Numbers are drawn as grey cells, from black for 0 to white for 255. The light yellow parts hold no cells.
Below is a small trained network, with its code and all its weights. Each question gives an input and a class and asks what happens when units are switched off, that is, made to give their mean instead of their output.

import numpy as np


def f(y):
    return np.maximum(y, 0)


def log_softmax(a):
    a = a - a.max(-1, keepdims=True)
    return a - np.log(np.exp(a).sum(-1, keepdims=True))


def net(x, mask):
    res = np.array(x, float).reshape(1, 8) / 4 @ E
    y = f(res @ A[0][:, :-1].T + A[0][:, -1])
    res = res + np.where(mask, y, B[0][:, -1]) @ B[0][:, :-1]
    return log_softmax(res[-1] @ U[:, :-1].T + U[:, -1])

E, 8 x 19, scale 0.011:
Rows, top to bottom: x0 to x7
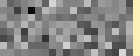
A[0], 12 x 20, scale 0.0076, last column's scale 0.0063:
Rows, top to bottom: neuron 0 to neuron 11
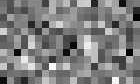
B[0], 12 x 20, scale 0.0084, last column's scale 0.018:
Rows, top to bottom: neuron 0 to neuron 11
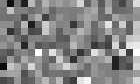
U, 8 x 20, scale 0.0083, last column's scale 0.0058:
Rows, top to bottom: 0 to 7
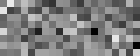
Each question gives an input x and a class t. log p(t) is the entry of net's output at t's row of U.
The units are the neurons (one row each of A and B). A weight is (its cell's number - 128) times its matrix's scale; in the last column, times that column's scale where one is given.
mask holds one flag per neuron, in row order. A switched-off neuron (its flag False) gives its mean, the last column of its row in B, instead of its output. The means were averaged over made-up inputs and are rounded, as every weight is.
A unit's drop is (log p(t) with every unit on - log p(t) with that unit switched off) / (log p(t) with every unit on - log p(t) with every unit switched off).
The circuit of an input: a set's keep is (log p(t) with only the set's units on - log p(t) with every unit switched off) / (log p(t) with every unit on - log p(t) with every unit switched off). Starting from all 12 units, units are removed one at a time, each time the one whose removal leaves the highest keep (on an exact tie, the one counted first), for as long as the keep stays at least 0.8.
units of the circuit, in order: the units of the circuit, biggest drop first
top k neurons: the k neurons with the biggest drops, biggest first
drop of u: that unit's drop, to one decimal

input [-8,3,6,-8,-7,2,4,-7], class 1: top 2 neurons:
neuron 4; neuron 9
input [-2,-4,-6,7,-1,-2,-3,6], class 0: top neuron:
neuron 0
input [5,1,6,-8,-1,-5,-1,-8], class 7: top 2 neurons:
neuron 7; neuron 6
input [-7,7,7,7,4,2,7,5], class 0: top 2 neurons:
neuron 7; neuron 0
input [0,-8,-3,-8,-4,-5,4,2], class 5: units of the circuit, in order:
neuron 6; neuron 9
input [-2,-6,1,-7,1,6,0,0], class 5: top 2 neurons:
neuron 6; neuron 5
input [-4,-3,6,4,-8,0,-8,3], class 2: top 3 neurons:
neuron 7; neuron 8; neuron 11
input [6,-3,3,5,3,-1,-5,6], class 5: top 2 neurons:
neuron 6; neuron 9
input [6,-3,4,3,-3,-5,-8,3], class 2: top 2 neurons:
neuron 7; neuron 11
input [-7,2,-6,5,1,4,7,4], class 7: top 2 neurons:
neuron 3; neuron 6
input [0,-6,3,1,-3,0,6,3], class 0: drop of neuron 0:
0.2
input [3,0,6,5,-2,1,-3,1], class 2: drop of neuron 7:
0.1
